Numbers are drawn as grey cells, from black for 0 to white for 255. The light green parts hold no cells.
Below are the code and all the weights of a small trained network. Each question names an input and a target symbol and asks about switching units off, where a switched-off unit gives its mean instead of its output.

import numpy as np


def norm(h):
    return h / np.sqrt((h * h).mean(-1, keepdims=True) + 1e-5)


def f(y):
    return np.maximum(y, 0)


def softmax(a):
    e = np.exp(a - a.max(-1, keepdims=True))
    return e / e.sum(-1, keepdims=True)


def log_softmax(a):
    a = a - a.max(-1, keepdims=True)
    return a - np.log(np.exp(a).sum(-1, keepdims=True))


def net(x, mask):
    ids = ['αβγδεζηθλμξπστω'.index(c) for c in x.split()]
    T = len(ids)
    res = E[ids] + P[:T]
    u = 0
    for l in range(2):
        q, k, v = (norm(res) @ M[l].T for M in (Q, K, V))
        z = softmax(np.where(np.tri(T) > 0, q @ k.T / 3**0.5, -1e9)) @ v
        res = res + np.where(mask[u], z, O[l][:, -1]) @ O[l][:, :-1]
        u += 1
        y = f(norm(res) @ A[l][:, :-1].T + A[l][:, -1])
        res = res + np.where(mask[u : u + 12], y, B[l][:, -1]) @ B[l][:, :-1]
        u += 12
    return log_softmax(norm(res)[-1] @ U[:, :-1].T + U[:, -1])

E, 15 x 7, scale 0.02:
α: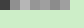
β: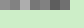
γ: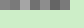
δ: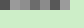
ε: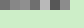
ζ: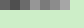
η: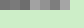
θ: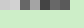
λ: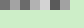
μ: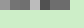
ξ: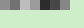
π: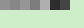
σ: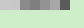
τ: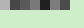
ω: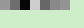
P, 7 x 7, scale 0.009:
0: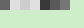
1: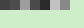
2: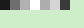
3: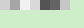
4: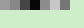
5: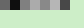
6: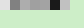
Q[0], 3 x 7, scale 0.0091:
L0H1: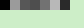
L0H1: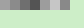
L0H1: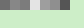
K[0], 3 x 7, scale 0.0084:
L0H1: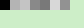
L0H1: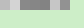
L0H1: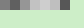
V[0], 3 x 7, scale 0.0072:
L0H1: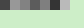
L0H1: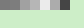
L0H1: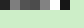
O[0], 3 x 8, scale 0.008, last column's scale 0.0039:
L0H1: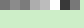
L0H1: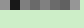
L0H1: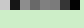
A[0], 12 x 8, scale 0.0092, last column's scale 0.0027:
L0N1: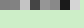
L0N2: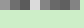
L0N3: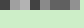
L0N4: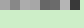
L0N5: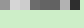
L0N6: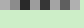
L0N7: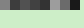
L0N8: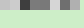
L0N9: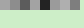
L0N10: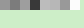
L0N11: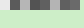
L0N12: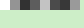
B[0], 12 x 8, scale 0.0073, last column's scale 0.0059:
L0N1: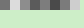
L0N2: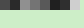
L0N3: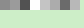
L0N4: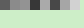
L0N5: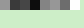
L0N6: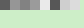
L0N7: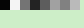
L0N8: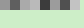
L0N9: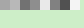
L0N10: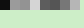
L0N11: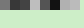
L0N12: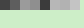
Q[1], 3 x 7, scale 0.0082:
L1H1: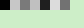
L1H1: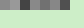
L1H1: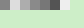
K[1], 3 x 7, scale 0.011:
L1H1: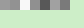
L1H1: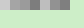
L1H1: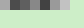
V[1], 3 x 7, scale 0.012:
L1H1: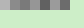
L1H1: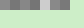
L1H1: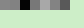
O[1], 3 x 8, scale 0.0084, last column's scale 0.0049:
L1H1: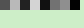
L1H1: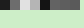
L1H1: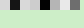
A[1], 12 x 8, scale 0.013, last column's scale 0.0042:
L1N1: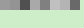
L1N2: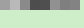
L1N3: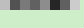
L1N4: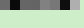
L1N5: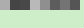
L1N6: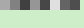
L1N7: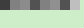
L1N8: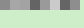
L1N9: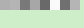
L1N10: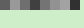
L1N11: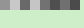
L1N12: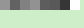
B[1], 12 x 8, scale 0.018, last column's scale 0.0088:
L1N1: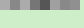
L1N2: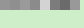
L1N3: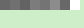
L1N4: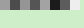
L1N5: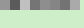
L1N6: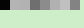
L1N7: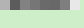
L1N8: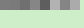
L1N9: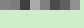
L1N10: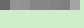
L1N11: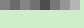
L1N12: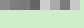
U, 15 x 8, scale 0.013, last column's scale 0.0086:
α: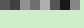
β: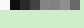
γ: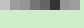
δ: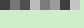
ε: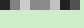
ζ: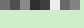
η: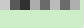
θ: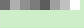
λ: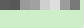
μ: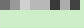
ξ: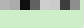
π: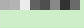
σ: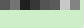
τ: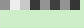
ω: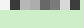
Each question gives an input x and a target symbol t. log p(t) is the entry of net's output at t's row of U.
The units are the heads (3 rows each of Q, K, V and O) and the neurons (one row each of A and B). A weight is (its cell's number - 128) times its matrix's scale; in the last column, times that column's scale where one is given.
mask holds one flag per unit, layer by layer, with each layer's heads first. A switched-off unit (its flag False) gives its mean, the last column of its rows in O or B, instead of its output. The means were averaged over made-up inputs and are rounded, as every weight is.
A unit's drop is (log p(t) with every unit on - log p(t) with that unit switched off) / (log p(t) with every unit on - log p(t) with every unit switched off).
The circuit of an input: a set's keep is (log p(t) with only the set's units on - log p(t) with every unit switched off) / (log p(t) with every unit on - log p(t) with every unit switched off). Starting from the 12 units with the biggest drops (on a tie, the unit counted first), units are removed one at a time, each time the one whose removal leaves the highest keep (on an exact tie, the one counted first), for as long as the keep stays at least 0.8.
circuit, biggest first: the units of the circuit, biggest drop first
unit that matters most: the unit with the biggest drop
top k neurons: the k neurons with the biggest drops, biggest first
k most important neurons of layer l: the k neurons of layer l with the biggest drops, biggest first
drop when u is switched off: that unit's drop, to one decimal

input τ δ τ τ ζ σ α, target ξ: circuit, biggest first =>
L1H1, L1N4
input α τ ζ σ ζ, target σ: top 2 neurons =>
L0N7, L1N7
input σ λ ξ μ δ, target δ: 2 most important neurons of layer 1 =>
L1N4, L1N12
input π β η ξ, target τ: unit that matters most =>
L0H1
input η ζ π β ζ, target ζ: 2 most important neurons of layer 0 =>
L0N5, L0N2
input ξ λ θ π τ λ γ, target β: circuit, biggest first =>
L0N5, L1H1
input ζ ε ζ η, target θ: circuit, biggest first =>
L0H1, L1N4
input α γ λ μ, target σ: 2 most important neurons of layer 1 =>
L1N4, L1N3
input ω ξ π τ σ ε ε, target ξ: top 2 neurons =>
L0N11, L0N12
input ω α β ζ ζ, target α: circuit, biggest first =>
L1H1, L0N10
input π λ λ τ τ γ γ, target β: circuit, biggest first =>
L1H1, L0N5
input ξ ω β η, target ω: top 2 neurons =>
L0N9, L1N4
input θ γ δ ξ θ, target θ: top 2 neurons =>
L1N6, L0N8
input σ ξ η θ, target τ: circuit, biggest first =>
L0H1
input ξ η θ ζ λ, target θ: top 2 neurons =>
L1N4, L0N5
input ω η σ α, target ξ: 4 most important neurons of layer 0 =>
L0N11, L0N12, L0N5, L0N9
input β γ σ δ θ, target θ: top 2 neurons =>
L1N6, L0N6
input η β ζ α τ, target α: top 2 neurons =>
L0N8, L0N11
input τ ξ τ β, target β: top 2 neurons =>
L0N5, L0N7
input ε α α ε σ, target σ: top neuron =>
L0N11
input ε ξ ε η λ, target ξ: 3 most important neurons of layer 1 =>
L1N4, L1N7, L1N3
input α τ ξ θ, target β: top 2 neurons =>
L0N5, L0N7
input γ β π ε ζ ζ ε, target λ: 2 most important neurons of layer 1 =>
L1N4, L1N7
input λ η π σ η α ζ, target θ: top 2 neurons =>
L1N4, L0N2
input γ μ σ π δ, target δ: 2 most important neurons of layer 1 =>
L1N4, L1N9
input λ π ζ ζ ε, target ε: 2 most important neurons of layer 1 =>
L1N4, L1N8
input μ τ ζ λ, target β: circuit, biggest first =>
L1H1
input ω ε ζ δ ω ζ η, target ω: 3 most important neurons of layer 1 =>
L1N4, L1N12, L1N1
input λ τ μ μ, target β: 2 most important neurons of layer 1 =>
L1N3, L1N4
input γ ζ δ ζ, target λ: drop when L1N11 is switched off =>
0.1
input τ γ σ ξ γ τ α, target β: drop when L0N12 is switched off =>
0.1
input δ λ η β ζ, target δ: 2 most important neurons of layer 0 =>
L0N5, L0N2
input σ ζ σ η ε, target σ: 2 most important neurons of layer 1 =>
L1N4, L1N12
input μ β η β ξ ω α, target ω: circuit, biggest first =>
L1H1
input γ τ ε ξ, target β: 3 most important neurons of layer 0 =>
L0N5, L0N7, L0N11
